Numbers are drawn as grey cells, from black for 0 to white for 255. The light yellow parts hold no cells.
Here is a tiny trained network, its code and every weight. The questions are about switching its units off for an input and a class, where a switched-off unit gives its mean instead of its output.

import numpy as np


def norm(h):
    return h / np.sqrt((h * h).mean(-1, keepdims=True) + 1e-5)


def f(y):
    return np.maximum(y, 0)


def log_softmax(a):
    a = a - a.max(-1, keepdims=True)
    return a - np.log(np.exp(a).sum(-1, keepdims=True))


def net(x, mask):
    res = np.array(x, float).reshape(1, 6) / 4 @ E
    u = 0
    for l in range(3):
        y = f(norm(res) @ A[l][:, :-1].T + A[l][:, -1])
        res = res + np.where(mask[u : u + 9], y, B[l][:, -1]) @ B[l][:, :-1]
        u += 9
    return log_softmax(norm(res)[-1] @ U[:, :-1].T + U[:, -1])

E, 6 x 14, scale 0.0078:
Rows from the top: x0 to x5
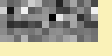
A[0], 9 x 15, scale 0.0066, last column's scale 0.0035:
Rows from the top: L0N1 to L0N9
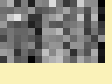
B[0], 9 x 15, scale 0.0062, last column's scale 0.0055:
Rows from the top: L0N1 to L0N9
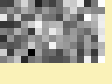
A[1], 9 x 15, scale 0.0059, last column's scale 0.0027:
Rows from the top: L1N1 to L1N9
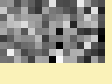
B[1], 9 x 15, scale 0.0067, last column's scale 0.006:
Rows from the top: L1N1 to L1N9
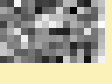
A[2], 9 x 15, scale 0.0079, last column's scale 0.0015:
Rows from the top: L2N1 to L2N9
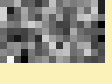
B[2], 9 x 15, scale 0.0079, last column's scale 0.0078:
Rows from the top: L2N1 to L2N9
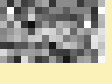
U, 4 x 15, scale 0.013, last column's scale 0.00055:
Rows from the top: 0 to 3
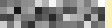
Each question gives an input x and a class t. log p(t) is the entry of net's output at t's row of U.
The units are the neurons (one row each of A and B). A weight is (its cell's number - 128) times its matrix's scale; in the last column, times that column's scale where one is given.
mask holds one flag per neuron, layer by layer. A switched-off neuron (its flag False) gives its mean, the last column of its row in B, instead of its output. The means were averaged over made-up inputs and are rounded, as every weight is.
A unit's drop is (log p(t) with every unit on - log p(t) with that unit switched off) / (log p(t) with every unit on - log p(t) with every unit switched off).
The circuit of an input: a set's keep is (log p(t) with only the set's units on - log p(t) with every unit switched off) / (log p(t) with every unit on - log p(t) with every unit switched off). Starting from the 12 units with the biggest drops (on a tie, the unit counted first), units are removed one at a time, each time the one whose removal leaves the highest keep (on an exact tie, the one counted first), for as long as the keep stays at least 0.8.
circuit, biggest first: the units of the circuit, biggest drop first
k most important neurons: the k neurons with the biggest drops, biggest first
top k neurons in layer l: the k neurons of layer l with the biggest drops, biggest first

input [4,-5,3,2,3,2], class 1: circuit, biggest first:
(L2N9)
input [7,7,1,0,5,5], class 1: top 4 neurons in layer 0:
(L0N9 L0N6 L0N3 L0N8)
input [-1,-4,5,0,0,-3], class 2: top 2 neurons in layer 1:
(L1N9 L1N2)
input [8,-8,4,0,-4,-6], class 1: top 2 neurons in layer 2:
(L2N9 L2N1)
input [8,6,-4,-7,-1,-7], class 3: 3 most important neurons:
(L2N4 L0N4 L0N5)
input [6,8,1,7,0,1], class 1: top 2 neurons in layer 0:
(L0N6 L0N9)
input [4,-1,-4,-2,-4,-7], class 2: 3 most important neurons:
(L0N3 L1N1 L0N9)
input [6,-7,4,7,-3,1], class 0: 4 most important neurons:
(L2N5 L2N6 L2N2 L0N9)
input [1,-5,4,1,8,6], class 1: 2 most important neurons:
(L2N9 L0N1)
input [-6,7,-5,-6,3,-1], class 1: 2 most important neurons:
(L1N2 L2N2)
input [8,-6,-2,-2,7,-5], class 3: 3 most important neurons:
(L2N4 L1N5 L2N2)
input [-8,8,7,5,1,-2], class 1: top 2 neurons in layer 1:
(L1N2 L1N1)
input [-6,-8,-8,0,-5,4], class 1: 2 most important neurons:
(L2N9 L1N8)
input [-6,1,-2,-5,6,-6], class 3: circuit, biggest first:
(L0N3)
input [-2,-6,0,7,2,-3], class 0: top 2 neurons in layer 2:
(L2N6 L2N5)
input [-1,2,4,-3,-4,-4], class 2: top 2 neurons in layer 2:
(L2N5 L2N6)
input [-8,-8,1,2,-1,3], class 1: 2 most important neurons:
(L2N9 L1N8)
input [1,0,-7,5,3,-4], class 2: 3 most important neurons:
(L0N1 L1N1 L2N7)
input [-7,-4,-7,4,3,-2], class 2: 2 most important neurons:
(L0N1 L2N7)
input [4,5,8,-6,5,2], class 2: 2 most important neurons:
(L1N9 L0N4)
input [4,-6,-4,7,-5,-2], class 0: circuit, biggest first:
(L2N6)
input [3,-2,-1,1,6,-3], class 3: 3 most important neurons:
(L2N4 L0N5 L1N5)
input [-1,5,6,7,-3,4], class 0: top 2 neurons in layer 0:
(L0N4 L0N1)
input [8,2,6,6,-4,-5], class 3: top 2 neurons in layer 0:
(L0N1 L0N5)
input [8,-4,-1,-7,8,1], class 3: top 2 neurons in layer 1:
(L1N5 L1N7)
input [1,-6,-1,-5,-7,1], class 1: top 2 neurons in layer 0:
(L0N4 L0N3)
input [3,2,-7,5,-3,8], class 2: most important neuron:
(L1N1)
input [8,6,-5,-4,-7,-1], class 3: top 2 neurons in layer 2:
(L2N4 L2N9)
